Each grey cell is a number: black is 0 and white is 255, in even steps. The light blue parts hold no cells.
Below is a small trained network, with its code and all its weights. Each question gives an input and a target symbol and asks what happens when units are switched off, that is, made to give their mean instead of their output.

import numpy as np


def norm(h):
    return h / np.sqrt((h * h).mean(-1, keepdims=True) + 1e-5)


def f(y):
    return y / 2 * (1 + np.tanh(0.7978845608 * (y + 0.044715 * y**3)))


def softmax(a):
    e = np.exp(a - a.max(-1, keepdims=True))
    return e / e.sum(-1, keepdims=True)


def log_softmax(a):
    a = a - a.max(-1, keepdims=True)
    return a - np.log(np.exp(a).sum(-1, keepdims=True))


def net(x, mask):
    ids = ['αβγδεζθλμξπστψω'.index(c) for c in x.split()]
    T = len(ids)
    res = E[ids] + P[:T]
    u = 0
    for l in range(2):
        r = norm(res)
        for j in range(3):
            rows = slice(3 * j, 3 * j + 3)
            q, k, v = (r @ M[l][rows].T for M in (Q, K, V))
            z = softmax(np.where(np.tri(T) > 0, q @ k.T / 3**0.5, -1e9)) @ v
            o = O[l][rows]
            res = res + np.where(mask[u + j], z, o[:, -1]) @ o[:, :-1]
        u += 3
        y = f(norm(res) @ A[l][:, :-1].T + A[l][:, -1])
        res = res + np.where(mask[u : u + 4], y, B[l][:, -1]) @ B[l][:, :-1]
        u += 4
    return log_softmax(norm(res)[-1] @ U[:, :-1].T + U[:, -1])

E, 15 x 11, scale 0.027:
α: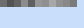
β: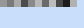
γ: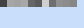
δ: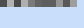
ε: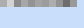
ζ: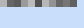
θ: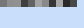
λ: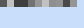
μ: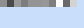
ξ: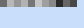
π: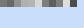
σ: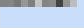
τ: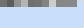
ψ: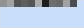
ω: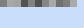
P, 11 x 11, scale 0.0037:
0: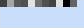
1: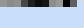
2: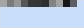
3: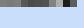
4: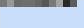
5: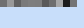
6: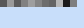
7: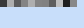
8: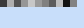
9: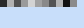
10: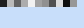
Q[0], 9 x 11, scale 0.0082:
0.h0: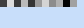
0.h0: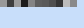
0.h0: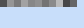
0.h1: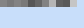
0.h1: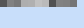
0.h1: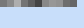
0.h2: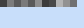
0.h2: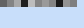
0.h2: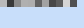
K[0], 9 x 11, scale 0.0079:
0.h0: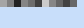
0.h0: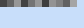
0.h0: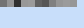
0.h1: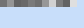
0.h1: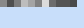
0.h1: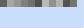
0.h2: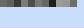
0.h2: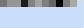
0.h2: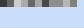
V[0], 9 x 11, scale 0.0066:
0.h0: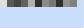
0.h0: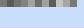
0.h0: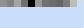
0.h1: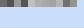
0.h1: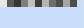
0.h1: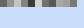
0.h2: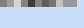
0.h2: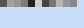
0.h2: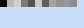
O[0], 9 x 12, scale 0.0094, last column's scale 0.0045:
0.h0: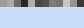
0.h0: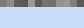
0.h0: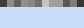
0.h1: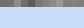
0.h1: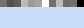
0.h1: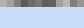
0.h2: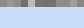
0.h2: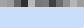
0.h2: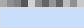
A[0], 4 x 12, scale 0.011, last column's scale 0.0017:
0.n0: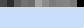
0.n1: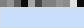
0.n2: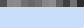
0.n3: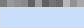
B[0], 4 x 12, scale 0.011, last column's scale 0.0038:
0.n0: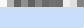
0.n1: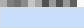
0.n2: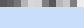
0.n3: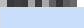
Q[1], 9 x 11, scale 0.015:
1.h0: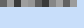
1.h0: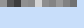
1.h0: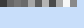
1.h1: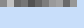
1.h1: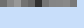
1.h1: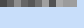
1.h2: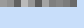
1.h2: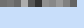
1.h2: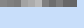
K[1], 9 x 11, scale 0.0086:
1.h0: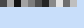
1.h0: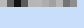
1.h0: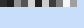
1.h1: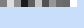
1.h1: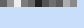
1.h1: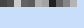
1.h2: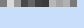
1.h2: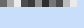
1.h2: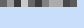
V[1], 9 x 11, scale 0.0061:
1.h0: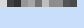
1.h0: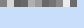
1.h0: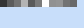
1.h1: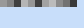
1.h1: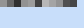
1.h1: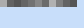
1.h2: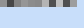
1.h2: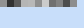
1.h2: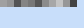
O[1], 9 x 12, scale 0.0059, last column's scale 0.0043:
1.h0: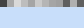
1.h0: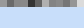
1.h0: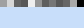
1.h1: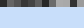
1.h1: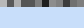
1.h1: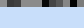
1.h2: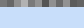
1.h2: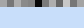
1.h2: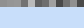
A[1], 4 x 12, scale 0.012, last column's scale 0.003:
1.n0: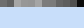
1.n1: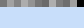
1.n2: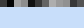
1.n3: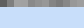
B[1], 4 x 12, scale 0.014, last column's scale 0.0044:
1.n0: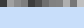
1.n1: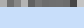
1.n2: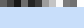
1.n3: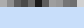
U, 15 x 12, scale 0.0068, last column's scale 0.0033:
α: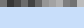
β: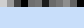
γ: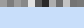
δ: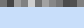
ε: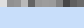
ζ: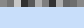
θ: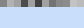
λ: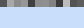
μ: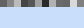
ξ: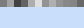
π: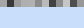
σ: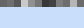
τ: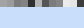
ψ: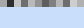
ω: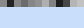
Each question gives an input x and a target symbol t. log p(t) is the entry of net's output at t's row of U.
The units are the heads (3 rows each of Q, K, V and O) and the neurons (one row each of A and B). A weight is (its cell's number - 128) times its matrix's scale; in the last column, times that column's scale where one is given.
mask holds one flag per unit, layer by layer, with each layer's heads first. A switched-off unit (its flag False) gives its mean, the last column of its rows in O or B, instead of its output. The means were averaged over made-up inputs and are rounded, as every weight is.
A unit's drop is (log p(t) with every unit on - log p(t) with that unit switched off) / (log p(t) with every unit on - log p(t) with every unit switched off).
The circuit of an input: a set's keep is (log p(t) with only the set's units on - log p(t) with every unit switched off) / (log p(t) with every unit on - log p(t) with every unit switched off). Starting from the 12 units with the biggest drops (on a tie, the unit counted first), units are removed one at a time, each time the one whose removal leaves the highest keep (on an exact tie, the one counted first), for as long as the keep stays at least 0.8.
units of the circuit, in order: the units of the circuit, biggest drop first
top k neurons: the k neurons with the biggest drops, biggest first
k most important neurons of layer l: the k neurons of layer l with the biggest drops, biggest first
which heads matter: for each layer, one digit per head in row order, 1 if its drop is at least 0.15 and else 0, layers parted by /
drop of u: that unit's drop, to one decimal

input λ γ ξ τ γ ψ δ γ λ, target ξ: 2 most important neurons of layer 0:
[0.n2, 0.n1]
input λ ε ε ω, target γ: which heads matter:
000 / 000
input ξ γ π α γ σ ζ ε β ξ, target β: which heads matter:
100 / 010
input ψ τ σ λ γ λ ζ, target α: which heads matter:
010 / 010
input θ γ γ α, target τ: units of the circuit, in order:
[0.n0]
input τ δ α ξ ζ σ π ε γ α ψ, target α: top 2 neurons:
[1.n2, 0.n0]
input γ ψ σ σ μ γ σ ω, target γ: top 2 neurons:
[0.n2, 1.n2]
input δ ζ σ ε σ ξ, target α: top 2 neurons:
[1.n2, 0.n1]
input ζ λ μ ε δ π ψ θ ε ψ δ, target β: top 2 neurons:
[0.n1, 0.n2]
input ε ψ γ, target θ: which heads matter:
100 / 010
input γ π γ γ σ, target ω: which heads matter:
100 / 000
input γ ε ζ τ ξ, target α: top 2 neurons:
[1.n2, 0.n2]
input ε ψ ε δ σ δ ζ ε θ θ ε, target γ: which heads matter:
110 / 001
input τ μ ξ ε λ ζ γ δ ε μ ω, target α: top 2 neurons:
[1.n2, 0.n2]
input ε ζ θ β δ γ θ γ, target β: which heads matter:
100 / 010
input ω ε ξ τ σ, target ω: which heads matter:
000 / 000
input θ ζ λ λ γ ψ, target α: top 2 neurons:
[1.n2, 0.n1]
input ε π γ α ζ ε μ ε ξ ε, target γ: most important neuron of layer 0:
[0.n1]
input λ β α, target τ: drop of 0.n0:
1.1
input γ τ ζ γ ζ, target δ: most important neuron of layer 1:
[1.n2]
